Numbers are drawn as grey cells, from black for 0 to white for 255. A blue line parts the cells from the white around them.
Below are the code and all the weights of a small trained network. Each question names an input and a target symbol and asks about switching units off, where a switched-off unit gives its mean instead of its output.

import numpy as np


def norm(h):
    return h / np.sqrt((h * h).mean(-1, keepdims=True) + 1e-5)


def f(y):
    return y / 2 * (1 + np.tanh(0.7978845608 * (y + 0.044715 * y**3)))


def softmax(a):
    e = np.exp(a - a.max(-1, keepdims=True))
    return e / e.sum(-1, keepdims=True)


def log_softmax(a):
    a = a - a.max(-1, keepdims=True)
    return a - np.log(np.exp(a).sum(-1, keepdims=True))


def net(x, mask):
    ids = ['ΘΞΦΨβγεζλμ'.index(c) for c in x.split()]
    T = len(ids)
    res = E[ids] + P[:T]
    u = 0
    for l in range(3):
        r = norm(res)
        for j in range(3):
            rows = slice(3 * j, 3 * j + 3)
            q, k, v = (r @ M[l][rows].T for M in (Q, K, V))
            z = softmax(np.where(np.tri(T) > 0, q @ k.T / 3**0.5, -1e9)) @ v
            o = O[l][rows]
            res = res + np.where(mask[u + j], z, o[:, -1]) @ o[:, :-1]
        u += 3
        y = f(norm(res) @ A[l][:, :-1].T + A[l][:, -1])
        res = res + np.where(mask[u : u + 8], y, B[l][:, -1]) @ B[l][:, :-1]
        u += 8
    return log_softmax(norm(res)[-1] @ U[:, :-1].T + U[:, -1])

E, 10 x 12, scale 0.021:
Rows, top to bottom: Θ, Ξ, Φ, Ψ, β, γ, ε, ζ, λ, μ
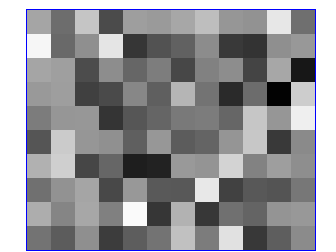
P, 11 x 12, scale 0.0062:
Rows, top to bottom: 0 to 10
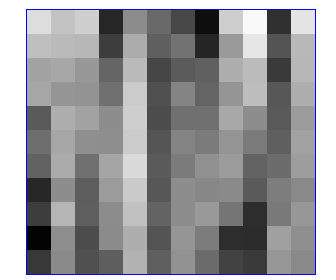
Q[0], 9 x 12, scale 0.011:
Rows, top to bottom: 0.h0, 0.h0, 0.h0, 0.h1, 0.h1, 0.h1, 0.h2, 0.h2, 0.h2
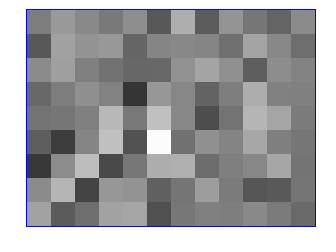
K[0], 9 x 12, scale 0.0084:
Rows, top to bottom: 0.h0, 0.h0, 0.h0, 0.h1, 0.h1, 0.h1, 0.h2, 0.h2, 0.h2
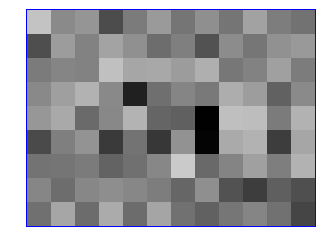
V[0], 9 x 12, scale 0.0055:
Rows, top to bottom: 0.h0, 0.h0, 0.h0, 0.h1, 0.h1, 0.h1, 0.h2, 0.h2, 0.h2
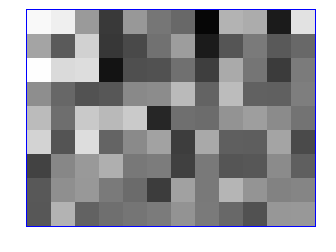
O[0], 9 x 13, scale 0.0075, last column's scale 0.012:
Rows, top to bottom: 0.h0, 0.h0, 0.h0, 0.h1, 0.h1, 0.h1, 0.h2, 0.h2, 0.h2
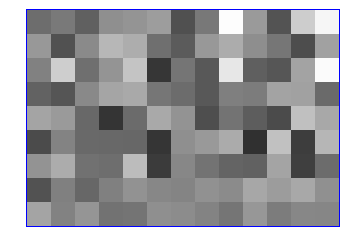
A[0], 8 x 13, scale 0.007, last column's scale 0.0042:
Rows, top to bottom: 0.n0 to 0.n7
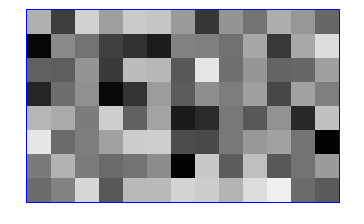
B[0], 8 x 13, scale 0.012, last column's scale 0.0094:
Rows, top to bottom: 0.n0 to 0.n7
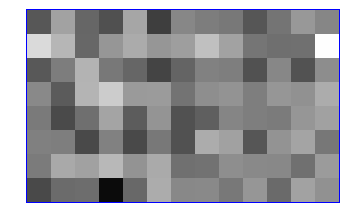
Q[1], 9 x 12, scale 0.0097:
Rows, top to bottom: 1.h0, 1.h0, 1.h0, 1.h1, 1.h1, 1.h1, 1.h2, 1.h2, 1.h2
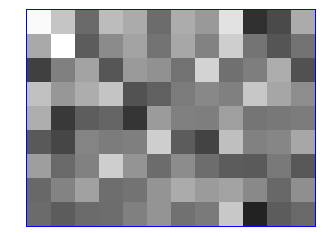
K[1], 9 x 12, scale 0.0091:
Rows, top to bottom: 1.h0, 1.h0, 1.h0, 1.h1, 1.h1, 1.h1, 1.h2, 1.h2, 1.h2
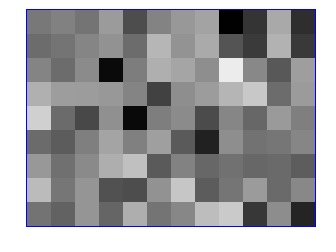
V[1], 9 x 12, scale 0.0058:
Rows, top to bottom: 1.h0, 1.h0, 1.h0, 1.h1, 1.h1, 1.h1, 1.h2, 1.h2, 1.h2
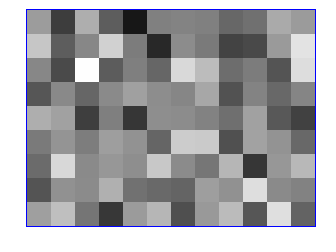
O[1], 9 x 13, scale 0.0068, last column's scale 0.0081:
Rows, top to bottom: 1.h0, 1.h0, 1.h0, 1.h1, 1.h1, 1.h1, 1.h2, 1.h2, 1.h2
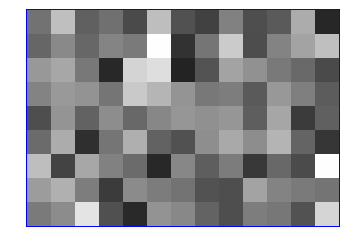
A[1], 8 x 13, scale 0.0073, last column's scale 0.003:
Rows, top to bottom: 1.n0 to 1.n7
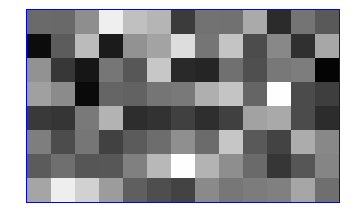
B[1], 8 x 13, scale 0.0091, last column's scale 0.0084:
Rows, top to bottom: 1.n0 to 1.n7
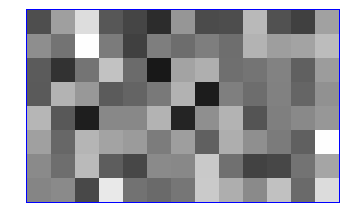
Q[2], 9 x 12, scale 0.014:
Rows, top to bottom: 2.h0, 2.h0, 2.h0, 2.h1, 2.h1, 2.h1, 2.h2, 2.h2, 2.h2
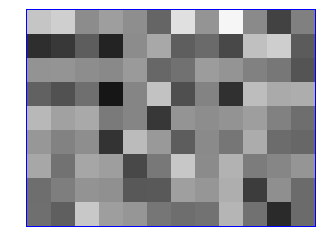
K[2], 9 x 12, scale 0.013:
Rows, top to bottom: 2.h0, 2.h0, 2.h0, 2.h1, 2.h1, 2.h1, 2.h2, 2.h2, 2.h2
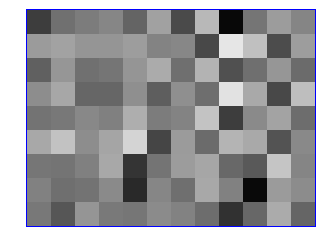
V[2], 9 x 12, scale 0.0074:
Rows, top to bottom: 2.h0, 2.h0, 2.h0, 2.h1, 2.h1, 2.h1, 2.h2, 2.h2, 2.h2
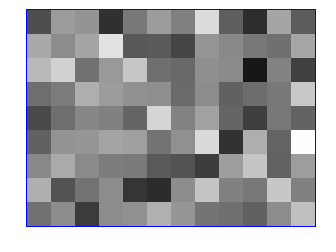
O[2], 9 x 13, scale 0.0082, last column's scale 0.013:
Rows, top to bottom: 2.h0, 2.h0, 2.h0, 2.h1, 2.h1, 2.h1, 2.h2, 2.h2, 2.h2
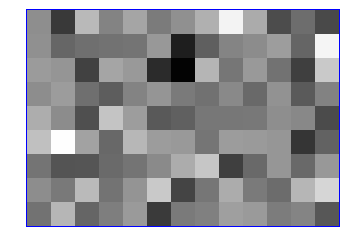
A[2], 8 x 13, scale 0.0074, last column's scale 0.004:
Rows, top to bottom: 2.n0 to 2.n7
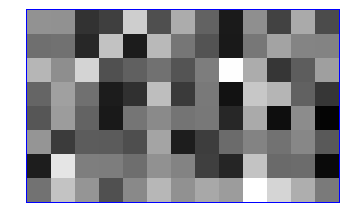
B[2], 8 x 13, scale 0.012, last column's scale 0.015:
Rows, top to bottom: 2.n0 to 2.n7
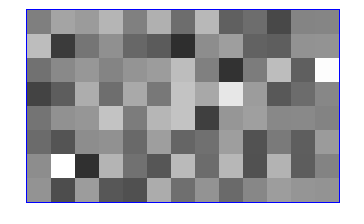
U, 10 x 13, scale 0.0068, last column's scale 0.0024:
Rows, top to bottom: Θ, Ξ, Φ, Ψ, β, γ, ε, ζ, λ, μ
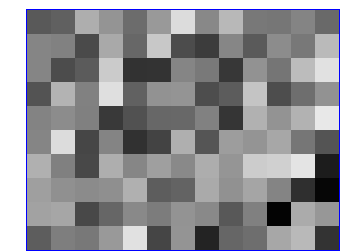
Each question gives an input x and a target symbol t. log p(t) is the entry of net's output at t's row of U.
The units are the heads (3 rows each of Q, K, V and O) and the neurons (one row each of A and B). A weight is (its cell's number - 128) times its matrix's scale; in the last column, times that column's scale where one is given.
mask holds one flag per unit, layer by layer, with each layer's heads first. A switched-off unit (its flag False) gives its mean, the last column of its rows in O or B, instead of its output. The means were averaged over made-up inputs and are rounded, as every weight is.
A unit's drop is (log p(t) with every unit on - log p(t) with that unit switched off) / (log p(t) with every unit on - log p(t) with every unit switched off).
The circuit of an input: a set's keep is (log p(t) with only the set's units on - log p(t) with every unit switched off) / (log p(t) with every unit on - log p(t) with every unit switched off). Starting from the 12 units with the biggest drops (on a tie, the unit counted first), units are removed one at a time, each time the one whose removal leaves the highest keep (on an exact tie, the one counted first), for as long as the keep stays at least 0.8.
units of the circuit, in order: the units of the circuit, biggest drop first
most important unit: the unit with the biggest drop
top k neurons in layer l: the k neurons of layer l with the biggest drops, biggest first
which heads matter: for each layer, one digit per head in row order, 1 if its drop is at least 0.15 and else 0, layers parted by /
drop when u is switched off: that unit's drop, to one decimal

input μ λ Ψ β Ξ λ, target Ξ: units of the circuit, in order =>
[1.h0; 2.h0]
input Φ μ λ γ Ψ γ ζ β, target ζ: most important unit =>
2.h0
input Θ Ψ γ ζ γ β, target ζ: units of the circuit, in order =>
[2.h0; 1.h0]
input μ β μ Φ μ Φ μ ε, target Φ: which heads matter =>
000 / 100 / 010
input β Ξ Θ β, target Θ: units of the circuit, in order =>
[0.n7; 2.h0; 0.h0]
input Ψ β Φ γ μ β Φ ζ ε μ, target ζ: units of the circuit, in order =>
[2.h0; 0.n1]
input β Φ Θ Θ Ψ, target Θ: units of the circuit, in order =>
[2.h0; 0.n7]
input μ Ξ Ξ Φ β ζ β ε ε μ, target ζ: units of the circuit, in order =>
[2.h0; 0.n2; 0.n1]
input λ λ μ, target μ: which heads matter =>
010 / 000 / 100
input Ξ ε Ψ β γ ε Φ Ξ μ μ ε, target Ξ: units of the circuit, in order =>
[1.h0; 0.h0]
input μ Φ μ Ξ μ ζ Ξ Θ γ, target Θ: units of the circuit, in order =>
[2.h0; 0.n7; 0.h0]
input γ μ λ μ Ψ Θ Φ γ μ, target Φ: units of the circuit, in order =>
[2.h1; 0.h0]
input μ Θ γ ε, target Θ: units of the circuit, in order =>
[2.h0; 0.n7]
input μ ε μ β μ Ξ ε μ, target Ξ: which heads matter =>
000 / 100 / 100
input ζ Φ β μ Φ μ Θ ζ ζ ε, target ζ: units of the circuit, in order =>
[2.h0]
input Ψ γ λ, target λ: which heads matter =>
010 / 000 / 101
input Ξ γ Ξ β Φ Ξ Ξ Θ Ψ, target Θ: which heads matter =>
100 / 000 / 100
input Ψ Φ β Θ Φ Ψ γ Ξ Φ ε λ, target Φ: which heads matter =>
100 / 100 / 010
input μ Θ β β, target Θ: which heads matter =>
000 / 000 / 100
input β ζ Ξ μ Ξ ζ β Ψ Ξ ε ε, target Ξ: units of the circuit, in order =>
[1.h0]
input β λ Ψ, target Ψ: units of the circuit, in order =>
[0.h1; 1.n0; 2.n4; 2.h1]
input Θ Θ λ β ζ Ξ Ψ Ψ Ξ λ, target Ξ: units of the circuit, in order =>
[1.h0; 2.h0]
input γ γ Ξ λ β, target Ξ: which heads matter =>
000 / 100 / 100
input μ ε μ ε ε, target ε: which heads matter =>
011 / 000 / 000
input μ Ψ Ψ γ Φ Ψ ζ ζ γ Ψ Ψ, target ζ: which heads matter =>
000 / 000 / 100
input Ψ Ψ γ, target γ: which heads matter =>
010 / 000 / 101
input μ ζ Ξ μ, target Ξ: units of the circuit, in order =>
[1.h0]
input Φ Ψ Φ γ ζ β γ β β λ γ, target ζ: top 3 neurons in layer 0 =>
[0.n2; 0.n1; 0.n4]
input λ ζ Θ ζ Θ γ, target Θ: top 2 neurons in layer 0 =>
[0.n7; 0.n1]
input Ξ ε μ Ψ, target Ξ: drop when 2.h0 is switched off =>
0.5
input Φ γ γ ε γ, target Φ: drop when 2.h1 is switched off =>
0.7
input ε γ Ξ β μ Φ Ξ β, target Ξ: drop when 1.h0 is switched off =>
0.7
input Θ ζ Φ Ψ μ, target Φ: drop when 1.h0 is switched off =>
0.3
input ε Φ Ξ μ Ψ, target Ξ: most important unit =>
1.h0
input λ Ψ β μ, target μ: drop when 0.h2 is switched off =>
-0.1
